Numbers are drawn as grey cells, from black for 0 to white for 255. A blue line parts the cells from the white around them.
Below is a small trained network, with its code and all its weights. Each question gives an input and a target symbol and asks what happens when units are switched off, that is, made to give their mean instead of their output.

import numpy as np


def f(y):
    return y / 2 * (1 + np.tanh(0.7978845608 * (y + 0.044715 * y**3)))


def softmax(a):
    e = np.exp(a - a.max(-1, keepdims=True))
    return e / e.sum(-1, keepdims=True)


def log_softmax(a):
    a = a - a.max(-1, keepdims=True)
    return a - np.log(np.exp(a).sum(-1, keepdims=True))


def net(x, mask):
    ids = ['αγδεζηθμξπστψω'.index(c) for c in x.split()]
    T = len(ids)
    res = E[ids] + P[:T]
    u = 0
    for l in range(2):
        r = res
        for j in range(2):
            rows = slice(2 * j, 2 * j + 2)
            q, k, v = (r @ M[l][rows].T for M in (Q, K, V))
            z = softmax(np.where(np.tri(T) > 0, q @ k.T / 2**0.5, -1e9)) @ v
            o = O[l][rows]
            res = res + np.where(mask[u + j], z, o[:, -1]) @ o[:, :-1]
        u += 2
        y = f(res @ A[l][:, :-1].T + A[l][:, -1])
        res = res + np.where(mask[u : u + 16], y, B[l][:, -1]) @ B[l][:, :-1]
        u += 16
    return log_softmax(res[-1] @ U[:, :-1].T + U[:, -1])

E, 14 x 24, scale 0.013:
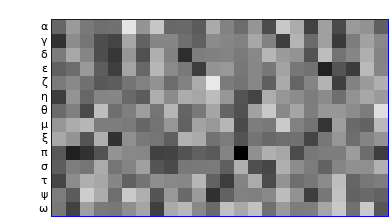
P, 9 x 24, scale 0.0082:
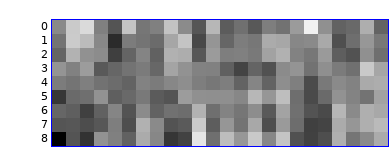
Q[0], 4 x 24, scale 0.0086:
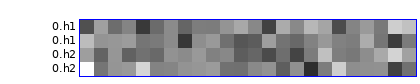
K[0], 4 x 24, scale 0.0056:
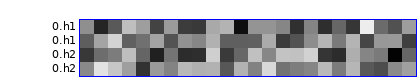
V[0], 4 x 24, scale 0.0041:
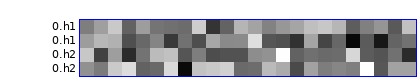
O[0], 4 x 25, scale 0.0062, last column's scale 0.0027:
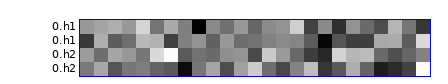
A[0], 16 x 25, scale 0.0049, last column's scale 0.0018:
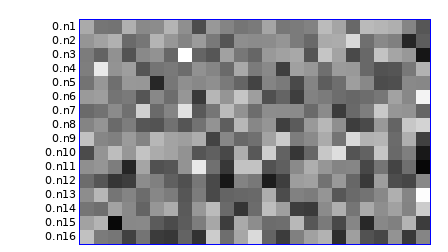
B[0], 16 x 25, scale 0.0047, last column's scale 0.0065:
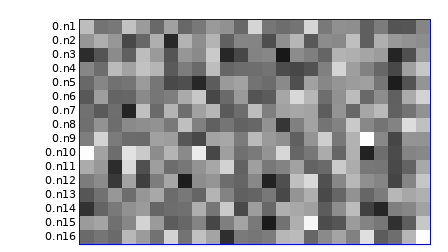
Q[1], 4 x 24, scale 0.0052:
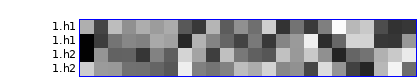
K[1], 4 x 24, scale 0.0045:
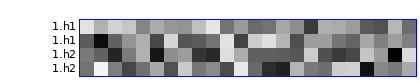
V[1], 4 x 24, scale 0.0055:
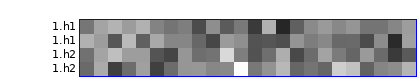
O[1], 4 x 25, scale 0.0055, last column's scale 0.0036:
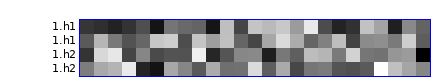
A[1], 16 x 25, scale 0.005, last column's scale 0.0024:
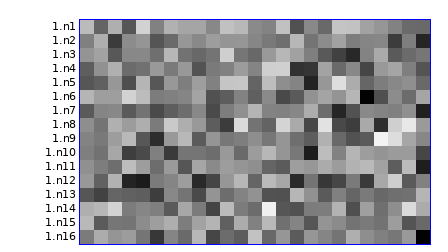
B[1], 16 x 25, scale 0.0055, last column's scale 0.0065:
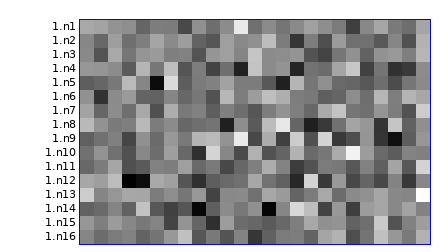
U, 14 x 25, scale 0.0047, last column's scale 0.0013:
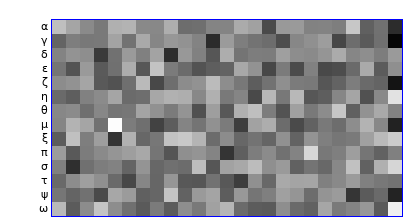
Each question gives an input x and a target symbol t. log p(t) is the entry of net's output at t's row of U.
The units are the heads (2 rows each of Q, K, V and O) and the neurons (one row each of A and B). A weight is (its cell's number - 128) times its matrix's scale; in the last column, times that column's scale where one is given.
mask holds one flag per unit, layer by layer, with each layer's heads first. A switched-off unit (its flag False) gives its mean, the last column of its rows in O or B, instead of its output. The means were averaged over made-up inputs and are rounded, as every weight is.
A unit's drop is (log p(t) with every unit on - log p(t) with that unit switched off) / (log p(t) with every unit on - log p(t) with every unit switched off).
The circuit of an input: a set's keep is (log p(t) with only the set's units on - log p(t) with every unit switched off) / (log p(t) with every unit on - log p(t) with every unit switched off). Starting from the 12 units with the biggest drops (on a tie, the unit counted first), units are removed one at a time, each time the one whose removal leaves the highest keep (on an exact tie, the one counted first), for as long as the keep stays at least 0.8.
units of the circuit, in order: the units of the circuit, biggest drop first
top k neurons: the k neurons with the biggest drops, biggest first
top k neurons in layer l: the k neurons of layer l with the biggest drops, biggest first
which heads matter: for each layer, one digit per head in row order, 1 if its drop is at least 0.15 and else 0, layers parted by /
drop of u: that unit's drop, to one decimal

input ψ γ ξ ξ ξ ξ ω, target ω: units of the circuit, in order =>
1.h1, 0.h2
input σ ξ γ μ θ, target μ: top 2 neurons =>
0.n15, 1.n8
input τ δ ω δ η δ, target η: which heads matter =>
01 / 01
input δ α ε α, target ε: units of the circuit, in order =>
0.h2, 0.h1, 1.n12, 0.n16
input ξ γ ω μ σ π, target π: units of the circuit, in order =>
0.h2, 1.h1, 1.h2
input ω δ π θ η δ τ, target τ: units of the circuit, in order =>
1.h2, 1.n16, 0.n5
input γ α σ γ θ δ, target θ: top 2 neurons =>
0.n16, 1.n8
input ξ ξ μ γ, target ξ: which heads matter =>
01 / 10
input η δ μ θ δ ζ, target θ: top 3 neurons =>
1.n8, 0.n16, 1.n9
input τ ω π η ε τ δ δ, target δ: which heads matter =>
01 / 00
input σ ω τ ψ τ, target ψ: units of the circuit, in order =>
0.h2, 1.h2
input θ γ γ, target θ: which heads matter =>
10 / 00
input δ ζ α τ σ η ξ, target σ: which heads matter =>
01 / 10
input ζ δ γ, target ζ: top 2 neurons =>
1.n9, 1.n12
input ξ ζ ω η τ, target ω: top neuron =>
0.n5
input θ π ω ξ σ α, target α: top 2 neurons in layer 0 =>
0.n10, 0.n12
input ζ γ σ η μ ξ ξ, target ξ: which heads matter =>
10 / 10
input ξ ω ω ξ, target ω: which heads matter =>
01 / 10
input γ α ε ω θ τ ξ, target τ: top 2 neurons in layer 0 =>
0.n2, 0.n5
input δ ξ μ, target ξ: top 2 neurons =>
0.n11, 0.n2
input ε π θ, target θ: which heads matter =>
01 / 00
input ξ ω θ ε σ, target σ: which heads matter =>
00 / 11
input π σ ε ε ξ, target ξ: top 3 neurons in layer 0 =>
0.n14, 0.n16, 0.n10
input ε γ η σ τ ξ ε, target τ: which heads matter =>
01 / 01
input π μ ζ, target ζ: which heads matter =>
01 / 01
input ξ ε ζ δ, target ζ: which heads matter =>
01 / 01
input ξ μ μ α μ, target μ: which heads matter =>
10 / 00
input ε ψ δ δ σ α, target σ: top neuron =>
0.n8
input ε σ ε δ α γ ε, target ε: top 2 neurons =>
1.n12, 0.n16
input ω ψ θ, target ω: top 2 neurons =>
0.n4, 0.n14
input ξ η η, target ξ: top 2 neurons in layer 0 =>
0.n11, 0.n15
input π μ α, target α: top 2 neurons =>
0.n10, 1.n4
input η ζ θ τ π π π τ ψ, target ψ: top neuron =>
0.n9
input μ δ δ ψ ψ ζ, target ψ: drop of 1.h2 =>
0.6
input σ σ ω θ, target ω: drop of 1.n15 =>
0.0
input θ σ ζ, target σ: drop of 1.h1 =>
0.9
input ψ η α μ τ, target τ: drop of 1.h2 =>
0.9
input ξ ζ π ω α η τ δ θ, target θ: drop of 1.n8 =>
0.5
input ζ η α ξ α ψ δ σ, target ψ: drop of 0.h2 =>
1.2
